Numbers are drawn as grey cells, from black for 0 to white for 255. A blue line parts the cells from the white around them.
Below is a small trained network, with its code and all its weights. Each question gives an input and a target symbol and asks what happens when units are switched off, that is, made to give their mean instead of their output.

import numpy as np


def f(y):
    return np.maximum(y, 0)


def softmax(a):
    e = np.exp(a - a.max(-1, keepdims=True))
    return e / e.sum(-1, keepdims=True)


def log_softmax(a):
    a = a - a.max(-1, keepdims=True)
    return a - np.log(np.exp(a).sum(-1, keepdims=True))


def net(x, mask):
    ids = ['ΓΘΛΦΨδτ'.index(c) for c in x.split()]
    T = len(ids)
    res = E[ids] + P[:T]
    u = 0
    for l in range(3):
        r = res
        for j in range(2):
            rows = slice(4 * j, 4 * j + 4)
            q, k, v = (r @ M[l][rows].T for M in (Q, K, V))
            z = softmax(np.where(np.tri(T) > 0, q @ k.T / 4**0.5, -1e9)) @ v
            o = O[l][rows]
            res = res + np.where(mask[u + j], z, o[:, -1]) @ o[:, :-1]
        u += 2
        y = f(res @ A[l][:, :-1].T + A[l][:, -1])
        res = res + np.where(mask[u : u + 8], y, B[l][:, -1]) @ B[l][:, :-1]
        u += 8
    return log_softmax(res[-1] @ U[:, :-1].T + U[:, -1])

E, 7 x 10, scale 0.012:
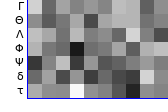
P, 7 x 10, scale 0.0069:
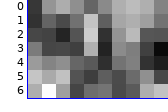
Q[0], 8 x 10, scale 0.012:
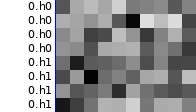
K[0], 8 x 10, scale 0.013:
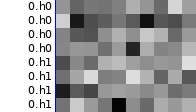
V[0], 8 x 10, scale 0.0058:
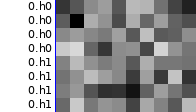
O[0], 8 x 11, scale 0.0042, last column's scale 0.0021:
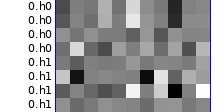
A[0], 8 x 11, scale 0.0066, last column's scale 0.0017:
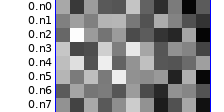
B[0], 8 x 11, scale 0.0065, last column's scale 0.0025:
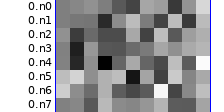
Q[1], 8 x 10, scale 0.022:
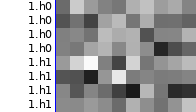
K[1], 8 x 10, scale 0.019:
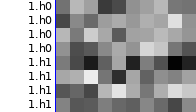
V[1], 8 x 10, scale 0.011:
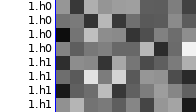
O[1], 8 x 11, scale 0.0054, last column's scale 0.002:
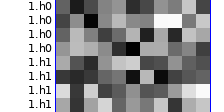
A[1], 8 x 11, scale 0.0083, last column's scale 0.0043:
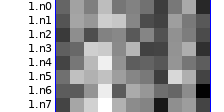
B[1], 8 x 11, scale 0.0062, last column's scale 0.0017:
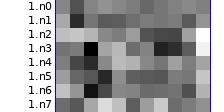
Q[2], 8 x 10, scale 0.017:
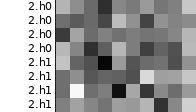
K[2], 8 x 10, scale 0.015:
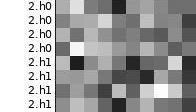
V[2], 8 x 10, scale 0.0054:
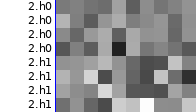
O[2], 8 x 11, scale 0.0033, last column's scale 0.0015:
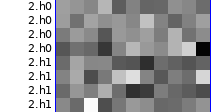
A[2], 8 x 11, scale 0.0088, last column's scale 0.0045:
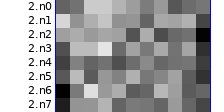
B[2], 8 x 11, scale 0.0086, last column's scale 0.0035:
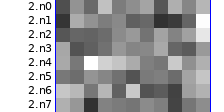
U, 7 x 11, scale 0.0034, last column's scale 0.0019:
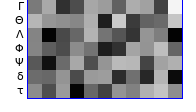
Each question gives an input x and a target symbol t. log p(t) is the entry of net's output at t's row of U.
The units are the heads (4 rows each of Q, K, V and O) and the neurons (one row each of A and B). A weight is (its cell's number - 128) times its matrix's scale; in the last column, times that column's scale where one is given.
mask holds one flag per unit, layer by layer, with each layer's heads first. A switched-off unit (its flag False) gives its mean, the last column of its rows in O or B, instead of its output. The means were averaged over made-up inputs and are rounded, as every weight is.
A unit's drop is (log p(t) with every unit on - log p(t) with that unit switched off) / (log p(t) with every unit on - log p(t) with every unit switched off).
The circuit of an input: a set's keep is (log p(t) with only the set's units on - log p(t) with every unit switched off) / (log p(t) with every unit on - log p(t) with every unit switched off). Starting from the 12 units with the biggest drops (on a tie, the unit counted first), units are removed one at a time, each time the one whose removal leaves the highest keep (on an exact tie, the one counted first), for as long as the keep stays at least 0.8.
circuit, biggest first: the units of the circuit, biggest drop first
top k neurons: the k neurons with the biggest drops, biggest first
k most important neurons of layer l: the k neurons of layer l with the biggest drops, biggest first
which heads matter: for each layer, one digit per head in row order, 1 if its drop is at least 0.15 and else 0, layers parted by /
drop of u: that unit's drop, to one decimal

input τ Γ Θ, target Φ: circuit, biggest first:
(1.h0, 0.h1, 2.h1)
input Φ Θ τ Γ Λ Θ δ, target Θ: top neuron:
(2.n4)
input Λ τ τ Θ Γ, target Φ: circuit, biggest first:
(1.h0, 2.h1, 0.h1)
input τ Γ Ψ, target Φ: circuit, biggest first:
(0.h1, 1.h0, 2.h1)
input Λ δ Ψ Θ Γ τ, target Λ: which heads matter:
00 / 01 / 00
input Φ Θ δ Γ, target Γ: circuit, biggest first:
(1.h0, 1.h1)
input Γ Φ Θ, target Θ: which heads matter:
00 / 11 / 00
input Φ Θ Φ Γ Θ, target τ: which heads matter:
00 / 01 / 00
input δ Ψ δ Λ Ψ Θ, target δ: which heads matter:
00 / 11 / 00
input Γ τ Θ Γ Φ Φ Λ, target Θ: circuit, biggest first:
(1.h1, 1.h0)
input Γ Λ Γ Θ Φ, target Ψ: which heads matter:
10 / 01 / 00
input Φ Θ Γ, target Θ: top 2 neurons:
(0.n5, 2.n1)
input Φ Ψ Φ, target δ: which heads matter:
00 / 10 / 00
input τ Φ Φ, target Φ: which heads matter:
01 / 10 / 01
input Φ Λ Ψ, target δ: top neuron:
(2.n6)
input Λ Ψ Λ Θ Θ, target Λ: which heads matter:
10 / 11 / 00
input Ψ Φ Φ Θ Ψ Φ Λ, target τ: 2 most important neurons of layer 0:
(0.n4, 0.n0)
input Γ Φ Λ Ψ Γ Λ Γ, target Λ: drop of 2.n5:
0.0
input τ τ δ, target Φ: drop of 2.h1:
0.2
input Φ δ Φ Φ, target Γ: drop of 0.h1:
0.0
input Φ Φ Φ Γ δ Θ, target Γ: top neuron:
(0.n6)
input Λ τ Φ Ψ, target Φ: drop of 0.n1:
0.1
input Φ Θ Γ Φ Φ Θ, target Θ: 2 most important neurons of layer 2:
(2.n4, 2.n7)
